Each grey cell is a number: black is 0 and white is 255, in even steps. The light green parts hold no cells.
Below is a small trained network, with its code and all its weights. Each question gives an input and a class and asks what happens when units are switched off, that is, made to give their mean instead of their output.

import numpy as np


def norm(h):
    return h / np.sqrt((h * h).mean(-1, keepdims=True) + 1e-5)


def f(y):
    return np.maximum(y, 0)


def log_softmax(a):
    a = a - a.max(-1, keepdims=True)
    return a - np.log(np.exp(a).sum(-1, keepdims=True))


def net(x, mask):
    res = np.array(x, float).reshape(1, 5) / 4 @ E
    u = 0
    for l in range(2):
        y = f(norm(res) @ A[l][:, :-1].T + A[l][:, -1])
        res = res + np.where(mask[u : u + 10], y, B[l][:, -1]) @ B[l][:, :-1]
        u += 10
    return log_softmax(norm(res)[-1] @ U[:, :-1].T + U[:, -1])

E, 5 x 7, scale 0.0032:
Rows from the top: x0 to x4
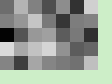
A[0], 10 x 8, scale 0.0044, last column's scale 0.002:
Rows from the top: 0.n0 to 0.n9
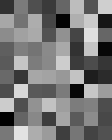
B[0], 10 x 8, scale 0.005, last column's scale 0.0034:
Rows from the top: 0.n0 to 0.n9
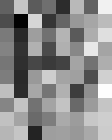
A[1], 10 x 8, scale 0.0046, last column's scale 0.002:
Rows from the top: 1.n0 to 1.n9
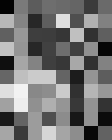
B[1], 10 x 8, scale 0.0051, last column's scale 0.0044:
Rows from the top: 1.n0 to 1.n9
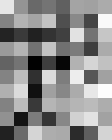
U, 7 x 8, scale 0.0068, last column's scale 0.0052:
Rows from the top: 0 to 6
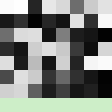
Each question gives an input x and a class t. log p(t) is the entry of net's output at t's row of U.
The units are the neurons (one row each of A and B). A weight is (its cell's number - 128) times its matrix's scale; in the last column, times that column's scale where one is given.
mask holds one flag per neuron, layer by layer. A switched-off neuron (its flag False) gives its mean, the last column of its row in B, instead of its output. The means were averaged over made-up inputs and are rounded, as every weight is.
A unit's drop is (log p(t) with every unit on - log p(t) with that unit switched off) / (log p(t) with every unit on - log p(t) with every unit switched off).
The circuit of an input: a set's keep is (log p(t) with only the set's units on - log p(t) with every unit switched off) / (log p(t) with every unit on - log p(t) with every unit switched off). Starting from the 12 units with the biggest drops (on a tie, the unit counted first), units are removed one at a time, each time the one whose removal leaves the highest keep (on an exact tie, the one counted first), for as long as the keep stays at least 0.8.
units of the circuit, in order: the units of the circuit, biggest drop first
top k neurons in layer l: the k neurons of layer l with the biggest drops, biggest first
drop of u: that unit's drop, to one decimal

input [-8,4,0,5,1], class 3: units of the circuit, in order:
(1.n9)
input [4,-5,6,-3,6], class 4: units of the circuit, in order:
(1.n2, 0.n8, 1.n6)
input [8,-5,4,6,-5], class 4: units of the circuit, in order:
(0.n6, 0.n4)
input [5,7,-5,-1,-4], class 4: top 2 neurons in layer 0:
(0.n1, 0.n2)
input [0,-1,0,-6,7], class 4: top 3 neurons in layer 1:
(1.n2, 1.n4, 1.n5)
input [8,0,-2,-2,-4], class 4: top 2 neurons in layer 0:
(0.n6, 0.n2)
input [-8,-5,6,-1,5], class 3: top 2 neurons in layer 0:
(0.n5, 0.n4)
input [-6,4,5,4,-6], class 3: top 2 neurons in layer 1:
(1.n9, 1.n6)
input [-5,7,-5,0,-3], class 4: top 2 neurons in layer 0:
(0.n1, 0.n0)
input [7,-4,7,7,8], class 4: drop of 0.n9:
0.1
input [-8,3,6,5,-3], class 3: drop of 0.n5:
0.2
